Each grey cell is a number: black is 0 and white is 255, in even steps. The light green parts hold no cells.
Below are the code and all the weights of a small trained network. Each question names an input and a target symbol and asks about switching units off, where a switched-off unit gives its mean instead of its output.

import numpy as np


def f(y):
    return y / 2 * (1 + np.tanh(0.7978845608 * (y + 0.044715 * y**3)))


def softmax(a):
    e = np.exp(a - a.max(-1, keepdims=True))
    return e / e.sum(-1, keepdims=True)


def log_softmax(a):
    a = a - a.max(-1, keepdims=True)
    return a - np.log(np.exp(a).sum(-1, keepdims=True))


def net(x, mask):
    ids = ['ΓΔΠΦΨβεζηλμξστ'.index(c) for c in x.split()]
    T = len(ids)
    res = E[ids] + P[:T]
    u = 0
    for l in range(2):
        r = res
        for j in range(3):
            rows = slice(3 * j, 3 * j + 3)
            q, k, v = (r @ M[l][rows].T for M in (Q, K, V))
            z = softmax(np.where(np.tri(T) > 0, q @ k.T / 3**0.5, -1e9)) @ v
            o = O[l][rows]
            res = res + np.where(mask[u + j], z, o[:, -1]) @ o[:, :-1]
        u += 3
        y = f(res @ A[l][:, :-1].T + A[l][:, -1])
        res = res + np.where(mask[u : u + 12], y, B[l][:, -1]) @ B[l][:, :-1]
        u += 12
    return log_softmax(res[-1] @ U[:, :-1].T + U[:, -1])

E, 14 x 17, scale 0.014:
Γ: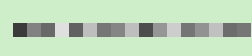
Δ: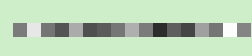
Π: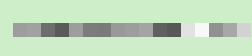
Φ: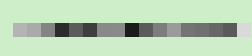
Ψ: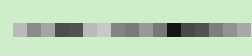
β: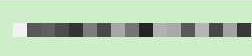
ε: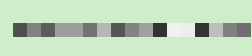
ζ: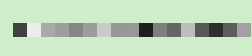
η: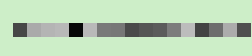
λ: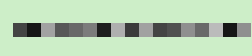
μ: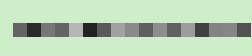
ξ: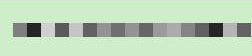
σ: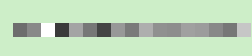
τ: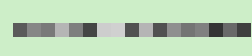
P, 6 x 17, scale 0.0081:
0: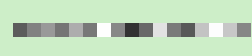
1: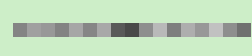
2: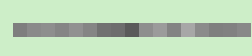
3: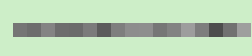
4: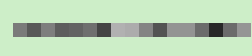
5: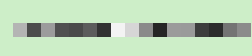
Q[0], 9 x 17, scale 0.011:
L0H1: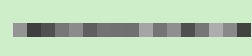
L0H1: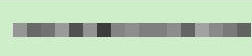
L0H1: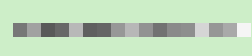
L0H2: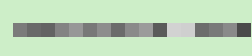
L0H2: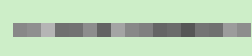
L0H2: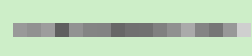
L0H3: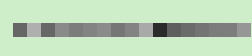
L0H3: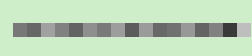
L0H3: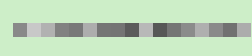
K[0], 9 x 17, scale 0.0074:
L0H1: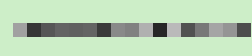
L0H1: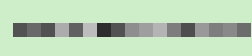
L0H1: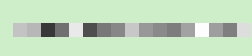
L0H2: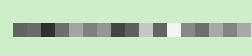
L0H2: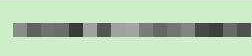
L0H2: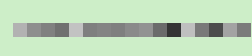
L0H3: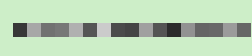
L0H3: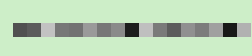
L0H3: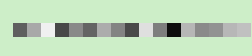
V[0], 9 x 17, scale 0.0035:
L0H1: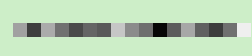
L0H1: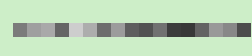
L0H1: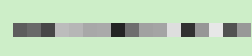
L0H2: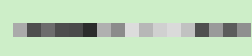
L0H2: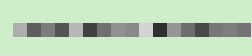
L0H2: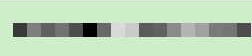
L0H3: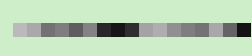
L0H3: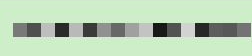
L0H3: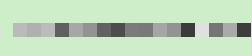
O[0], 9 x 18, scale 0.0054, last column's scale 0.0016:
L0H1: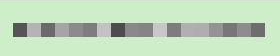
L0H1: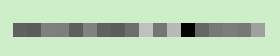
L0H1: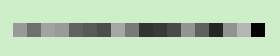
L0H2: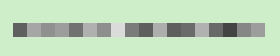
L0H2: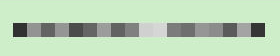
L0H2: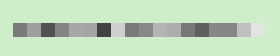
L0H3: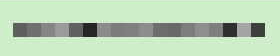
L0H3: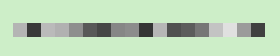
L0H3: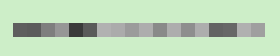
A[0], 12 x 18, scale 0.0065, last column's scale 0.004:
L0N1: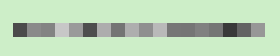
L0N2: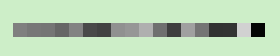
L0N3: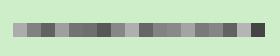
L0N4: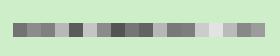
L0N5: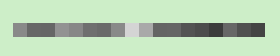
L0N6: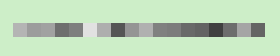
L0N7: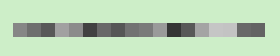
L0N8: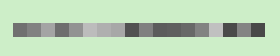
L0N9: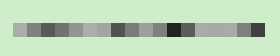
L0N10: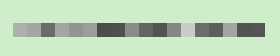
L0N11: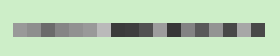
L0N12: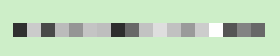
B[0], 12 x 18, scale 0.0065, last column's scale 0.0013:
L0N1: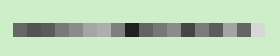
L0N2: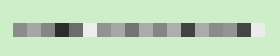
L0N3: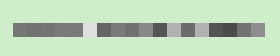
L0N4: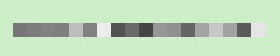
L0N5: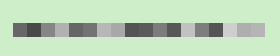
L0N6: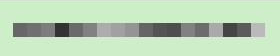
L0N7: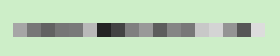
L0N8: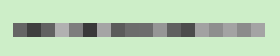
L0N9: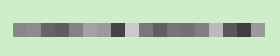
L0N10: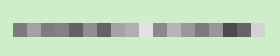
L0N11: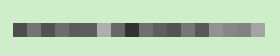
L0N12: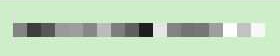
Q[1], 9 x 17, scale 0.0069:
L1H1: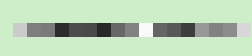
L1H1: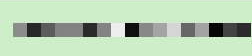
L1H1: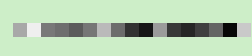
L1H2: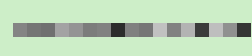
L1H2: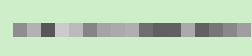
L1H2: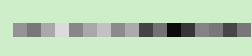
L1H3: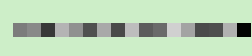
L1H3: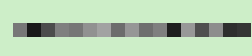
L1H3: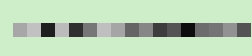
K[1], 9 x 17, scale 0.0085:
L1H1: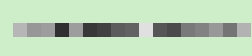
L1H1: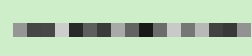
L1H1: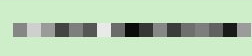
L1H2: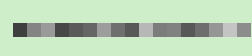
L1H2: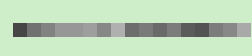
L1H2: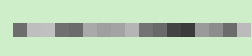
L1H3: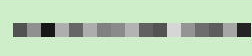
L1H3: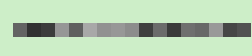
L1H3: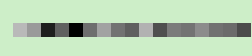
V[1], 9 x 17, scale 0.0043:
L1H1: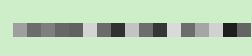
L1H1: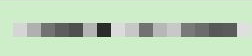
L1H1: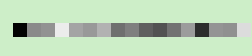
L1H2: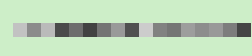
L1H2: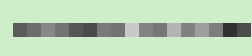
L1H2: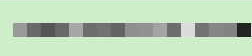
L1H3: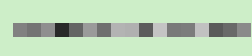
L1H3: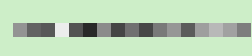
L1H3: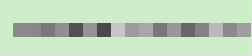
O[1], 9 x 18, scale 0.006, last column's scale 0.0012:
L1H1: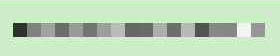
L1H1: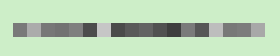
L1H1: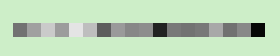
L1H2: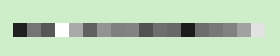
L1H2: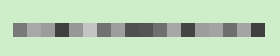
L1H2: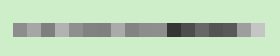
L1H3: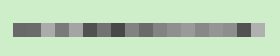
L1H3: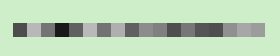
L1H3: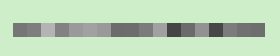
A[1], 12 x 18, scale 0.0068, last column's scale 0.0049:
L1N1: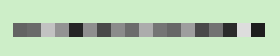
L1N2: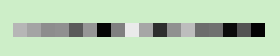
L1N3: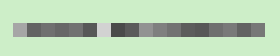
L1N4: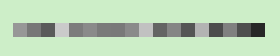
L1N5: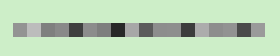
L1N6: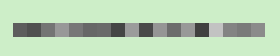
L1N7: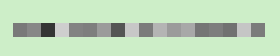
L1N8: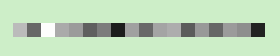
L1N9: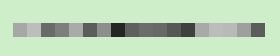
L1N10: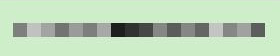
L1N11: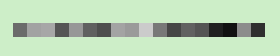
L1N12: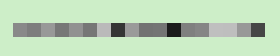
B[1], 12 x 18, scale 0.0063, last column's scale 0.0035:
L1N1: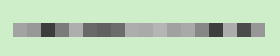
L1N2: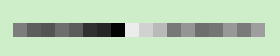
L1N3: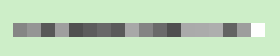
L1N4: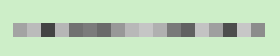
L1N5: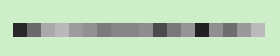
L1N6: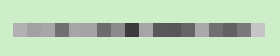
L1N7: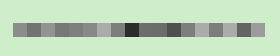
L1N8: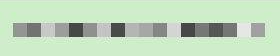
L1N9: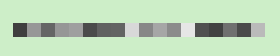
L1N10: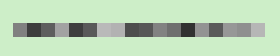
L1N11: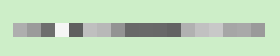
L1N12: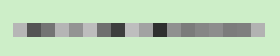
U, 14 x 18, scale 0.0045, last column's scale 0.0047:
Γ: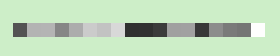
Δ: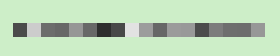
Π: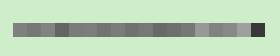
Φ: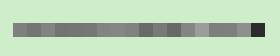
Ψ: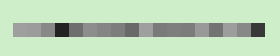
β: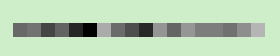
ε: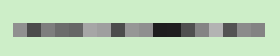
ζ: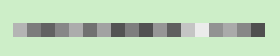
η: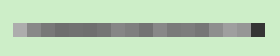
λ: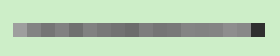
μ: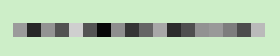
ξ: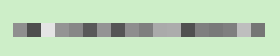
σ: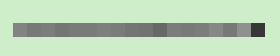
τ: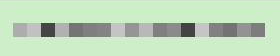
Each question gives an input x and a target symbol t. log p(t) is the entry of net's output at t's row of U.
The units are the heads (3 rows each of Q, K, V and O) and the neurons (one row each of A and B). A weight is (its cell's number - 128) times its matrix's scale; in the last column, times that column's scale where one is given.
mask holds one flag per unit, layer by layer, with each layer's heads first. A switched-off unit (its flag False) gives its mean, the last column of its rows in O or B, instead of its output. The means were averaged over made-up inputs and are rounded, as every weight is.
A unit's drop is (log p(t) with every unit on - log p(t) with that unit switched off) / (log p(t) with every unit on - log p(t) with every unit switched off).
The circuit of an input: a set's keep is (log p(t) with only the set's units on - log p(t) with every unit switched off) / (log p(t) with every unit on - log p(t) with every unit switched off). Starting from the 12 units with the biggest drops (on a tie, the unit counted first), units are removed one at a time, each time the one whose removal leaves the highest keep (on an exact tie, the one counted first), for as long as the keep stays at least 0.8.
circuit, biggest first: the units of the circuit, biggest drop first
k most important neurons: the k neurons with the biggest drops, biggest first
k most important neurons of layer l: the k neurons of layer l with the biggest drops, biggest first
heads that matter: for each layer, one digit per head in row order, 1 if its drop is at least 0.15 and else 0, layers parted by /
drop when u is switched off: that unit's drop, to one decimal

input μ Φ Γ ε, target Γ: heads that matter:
010 / 100
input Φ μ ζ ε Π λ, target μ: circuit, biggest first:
[L0H3]
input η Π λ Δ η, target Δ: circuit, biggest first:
[L1N2 L0N12 L1H1]
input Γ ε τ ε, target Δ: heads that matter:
001 / 100
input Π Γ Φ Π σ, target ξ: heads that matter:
001 / 001
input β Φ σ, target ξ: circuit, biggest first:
[L1N8 L1H3 L0H3]
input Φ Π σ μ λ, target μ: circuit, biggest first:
[L0H3 L1N6]
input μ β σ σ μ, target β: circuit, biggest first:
[L1H1 L0H3]
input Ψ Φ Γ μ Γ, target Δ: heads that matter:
101 / 010
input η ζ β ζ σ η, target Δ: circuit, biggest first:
[L1N2 L0N10]
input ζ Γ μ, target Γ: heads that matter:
101 / 100
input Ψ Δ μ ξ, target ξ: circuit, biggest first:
[L1N8 L0H3]
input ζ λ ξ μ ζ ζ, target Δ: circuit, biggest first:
[L1N2 L1H1]
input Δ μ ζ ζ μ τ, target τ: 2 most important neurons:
[L1N4 L0N1]
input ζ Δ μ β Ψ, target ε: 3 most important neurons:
[L0N6 L1N12 L0N9]
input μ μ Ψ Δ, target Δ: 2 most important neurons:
[L1N9 L1N5]
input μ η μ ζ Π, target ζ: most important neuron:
[L0N12]
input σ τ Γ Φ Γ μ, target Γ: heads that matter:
000 / 100
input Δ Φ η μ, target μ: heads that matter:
001 / 000
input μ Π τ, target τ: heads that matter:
000 / 100
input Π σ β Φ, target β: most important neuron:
[L1N10]
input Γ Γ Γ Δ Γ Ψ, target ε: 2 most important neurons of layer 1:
[L1N12 L1N3]
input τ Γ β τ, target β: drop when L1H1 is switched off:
1.1
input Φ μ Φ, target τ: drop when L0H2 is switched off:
0.3
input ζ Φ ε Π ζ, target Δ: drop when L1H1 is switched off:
0.3
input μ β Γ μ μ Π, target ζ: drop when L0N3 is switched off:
0.0
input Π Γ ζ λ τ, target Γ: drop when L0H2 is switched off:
0.1
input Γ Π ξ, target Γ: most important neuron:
[L1N11]
